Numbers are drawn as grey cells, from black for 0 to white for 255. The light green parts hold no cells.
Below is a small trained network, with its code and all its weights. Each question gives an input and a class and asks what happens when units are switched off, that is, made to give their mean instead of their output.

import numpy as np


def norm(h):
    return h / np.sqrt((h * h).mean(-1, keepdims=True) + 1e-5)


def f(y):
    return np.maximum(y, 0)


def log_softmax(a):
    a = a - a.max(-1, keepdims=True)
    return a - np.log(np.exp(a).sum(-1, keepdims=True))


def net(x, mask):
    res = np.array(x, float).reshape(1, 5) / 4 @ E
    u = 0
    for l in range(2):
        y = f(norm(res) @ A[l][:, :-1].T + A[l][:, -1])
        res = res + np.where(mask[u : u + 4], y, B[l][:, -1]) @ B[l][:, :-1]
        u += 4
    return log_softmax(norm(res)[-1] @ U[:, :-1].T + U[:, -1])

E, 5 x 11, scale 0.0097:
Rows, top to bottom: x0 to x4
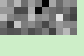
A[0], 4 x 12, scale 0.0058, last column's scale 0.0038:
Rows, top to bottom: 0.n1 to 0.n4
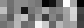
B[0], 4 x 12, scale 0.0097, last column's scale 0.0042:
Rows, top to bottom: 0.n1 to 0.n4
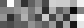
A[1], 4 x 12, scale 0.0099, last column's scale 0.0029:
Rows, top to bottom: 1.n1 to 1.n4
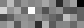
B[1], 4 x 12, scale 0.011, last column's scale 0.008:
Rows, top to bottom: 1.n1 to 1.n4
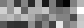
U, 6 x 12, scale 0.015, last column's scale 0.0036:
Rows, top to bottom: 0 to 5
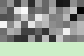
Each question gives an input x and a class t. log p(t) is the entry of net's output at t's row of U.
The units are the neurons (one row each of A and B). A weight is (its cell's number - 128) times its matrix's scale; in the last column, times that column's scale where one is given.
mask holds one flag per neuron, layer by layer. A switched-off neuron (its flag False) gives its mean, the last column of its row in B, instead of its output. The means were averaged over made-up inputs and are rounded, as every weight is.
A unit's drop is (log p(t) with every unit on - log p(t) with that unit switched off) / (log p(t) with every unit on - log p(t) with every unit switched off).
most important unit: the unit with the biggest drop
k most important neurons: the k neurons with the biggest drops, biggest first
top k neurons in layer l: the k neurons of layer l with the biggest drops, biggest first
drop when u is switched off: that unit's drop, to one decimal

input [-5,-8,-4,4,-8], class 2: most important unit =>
0.n4
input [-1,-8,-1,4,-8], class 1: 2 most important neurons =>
[1.n2 0.n3]
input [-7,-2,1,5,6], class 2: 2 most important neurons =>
[0.n3 1.n3]
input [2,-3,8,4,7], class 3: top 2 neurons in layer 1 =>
[1.n4 1.n2]
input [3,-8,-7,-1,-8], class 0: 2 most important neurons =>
[1.n1 1.n2]
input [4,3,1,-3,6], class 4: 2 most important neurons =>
[0.n1 0.n3]
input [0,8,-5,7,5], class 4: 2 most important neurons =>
[0.n1 0.n3]
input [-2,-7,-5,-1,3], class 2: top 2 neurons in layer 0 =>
[0.n4 0.n1]
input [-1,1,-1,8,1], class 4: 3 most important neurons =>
[0.n1 1.n2 1.n4]
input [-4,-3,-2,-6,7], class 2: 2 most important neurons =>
[0.n3 1.n3]
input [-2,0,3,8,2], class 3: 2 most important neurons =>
[0.n3 1.n4]
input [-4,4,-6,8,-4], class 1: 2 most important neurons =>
[1.n2 1.n1]
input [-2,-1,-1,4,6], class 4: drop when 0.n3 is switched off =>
0.0
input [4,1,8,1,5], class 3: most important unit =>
1.n2
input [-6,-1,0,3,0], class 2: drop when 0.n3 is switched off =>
0.1
